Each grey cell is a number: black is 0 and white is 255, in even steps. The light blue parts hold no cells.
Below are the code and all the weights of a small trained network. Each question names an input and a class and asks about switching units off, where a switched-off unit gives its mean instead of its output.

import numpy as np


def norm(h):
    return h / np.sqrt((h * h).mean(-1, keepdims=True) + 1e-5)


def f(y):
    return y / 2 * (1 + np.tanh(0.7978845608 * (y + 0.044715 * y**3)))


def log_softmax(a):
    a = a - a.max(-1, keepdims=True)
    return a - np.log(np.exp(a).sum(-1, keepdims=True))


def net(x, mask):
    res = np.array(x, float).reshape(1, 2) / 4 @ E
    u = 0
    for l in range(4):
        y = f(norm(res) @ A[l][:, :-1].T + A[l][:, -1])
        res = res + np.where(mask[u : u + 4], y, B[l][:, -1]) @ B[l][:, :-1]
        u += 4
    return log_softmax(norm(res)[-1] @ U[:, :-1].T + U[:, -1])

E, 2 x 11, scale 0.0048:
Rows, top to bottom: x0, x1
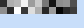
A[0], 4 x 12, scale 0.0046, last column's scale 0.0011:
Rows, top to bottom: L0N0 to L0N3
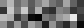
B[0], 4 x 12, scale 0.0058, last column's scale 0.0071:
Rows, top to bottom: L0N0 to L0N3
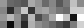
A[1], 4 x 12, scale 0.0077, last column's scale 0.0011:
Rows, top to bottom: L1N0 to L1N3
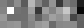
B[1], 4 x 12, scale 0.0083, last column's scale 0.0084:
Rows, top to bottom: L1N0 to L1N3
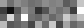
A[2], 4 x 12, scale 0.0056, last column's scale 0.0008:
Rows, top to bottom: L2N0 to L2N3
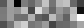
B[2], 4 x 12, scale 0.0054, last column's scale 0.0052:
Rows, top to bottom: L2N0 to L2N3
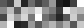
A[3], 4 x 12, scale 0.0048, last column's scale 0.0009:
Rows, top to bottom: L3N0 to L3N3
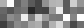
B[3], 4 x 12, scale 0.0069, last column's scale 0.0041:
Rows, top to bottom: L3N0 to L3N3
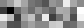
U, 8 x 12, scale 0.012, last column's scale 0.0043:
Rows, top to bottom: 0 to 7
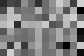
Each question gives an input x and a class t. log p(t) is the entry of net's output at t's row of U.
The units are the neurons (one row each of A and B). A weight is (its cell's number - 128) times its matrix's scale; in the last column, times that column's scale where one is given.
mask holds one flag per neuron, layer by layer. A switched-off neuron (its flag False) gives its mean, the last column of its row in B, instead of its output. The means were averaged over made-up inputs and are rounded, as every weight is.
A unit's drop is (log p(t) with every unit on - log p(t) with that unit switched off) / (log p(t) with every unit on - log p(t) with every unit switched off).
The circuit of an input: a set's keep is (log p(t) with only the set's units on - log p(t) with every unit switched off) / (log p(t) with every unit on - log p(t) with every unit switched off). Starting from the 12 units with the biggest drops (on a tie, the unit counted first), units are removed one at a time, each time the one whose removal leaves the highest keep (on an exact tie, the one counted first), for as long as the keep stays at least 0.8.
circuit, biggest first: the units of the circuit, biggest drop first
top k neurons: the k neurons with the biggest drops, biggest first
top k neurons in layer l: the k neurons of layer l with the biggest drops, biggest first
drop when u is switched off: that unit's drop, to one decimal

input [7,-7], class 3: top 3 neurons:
[L0N1; L2N1; L0N2]
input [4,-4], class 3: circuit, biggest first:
[L0N1; L1N1]
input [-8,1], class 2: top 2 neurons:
[L1N1; L2N2]
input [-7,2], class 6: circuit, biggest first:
[L1N1]
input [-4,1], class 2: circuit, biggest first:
[L1N1; L3N0]
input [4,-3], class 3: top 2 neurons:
[L0N1; L1N1]
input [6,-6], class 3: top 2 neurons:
[L0N1; L2N1]
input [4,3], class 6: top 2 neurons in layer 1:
[L1N2; L1N1]
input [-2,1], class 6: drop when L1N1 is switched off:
0.1
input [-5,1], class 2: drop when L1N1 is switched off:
1.3
